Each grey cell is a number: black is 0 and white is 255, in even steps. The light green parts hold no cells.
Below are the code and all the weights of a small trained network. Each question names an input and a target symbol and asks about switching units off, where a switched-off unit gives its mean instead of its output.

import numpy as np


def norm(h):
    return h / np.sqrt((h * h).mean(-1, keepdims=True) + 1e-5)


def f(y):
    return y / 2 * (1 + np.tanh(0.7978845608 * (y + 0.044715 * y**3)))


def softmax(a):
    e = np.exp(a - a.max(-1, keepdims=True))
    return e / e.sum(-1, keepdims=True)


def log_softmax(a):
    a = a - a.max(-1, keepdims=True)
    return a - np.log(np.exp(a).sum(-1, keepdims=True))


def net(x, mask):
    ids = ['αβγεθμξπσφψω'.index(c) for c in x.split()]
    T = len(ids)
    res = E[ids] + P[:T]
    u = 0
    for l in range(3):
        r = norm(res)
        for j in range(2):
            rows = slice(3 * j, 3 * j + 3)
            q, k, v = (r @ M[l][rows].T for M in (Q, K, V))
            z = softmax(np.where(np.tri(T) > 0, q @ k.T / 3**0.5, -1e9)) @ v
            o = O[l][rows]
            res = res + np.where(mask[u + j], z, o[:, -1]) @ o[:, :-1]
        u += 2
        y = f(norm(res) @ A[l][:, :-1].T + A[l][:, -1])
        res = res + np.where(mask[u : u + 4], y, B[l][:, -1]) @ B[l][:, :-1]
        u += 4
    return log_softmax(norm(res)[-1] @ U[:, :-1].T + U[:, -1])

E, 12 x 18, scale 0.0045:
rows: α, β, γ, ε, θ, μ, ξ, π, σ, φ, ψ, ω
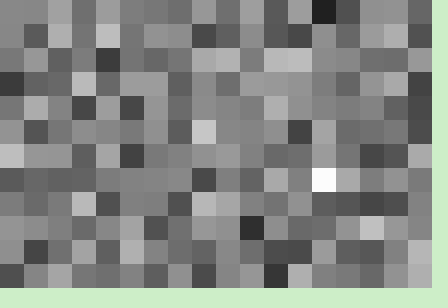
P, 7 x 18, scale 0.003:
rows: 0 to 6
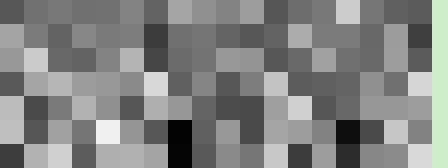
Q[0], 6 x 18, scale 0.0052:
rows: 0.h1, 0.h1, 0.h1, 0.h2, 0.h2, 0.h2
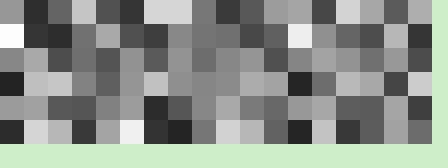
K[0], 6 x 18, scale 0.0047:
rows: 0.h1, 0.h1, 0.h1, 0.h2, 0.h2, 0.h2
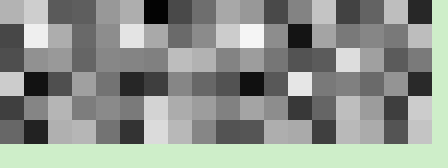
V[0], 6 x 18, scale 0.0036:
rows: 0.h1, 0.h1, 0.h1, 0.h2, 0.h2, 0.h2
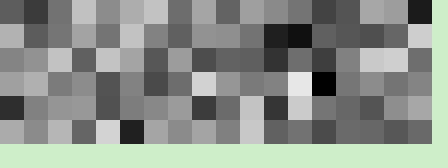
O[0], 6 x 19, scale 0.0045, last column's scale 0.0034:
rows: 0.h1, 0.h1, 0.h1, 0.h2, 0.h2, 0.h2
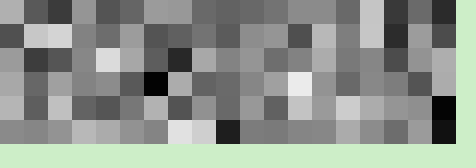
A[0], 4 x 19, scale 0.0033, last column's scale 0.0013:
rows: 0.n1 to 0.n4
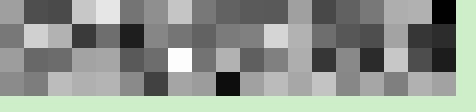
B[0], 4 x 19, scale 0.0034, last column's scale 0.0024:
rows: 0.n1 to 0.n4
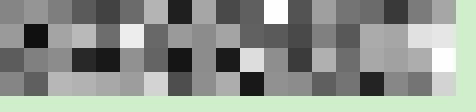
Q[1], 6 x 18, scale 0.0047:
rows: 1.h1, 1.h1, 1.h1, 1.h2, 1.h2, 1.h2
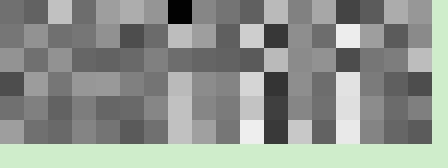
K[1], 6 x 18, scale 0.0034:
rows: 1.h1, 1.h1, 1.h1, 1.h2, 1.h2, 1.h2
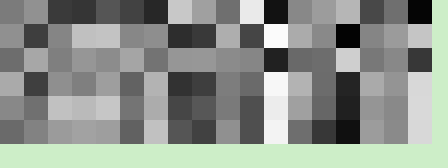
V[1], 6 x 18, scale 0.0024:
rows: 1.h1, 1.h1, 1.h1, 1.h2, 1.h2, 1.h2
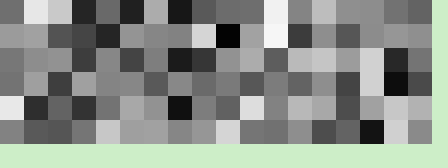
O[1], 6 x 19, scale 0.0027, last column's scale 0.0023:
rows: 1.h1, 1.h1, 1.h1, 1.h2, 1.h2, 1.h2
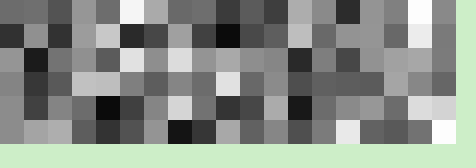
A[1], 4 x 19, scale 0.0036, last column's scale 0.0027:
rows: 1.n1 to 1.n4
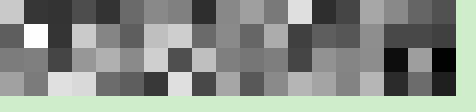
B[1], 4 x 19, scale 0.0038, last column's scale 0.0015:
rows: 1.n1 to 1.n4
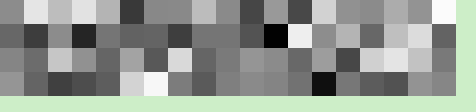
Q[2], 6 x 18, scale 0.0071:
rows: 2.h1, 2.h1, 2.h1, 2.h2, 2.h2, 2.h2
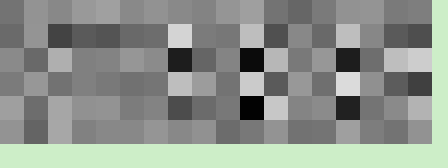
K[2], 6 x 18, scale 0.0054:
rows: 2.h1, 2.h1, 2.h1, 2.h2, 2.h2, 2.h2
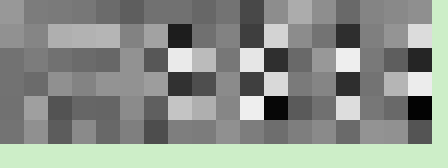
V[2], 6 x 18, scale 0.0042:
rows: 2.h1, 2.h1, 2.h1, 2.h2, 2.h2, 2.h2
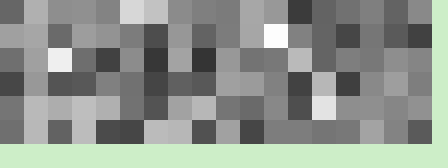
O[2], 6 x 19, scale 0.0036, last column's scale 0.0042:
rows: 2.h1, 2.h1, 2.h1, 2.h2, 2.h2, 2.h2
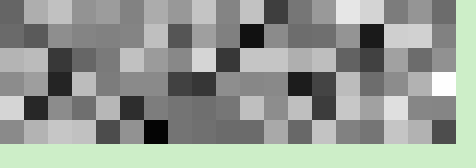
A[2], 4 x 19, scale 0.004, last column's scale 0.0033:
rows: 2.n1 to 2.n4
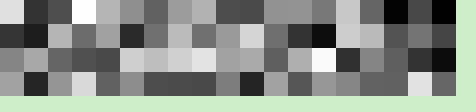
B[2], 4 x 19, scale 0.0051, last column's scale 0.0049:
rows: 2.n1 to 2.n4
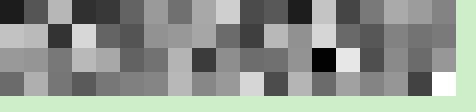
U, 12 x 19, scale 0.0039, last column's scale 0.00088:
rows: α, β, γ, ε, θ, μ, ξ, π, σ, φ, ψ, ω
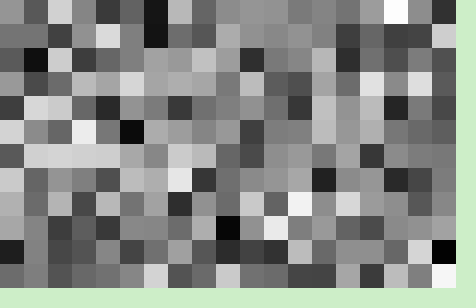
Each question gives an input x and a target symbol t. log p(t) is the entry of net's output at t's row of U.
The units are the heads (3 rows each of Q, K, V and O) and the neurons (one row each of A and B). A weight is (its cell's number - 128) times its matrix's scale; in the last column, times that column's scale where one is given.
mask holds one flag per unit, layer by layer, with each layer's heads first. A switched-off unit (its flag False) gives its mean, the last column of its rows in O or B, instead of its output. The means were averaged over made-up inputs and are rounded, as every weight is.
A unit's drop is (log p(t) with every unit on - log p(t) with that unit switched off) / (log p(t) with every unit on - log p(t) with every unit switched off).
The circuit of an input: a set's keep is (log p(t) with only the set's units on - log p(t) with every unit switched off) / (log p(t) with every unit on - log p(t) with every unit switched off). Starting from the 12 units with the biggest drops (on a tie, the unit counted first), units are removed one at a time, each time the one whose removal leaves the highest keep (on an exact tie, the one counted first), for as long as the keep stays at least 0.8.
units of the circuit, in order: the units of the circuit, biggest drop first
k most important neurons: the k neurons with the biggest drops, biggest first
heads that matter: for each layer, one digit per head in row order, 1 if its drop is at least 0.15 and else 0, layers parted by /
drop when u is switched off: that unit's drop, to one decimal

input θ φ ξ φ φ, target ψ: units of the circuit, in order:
(1.h1, 0.n3, 0.h2)
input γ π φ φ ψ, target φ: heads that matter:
00 / 01 / 10
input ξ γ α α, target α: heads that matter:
11 / 00 / 00
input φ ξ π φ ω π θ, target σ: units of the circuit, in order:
(0.h2)
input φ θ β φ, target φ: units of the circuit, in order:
(0.h1, 0.n3, 0.h2)
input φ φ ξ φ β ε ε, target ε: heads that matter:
11 / 00 / 00
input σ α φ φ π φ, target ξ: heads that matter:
11 / 00 / 11
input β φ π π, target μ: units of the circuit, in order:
(2.h1, 2.n2, 0.h2)
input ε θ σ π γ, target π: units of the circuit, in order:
(1.n4, 0.h2)
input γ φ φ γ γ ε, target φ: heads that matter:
00 / 00 / 10
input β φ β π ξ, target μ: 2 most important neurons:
(2.n2, 0.n3)
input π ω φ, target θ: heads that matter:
01 / 01 / 11
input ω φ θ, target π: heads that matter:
01 / 10 / 11
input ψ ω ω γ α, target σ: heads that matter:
11 / 00 / 00
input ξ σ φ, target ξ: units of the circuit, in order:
(0.h2)
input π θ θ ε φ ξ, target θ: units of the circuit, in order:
(0.h2, 2.h2, 2.h1)
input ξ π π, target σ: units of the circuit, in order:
(2.h2, 0.h2)
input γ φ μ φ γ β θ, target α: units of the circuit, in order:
(0.h2, 0.n2)
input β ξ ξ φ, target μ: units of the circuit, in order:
(2.h1, 2.n2, 0.h2)
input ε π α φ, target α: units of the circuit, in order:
(2.h2, 0.h1, 1.n1)
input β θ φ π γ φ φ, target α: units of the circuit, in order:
(0.h1, 0.h2)
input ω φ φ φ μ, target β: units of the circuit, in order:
(0.h2)
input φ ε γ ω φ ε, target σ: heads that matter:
01 / 00 / 00
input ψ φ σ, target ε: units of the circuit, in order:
(0.h1, 1.h2, 1.h1, 2.h2)
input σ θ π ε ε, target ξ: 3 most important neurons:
(1.n4, 2.n3, 0.n1)
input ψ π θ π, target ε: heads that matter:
10 / 11 / 10
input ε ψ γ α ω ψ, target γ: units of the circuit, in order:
(0.h2, 2.n1)
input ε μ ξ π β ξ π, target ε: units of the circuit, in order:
(0.h2, 0.h1)
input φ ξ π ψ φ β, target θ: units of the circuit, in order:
(0.h1)
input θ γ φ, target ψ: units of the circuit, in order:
(1.h1, 0.h2, 0.n3)
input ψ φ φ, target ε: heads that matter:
10 / 11 / 00
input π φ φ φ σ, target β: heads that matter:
11 / 00 / 00
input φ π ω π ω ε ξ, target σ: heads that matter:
01 / 00 / 00
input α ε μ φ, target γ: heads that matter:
11 / 00 / 11
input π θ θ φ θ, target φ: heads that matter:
10 / 00 / 00
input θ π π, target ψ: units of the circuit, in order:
(1.h1, 0.h2, 0.n1)
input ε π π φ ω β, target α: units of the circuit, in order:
(2.h2, 1.n1, 0.h1)
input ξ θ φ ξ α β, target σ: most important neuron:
(0.n1)
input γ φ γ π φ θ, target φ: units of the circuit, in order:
(2.h1, 0.h1)
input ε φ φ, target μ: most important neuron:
(1.n1)
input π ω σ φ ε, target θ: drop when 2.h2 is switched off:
0.3
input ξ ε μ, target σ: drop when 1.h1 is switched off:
0.1
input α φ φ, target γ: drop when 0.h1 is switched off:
0.2
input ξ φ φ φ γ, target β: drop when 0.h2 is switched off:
0.9
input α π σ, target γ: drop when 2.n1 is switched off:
0.3
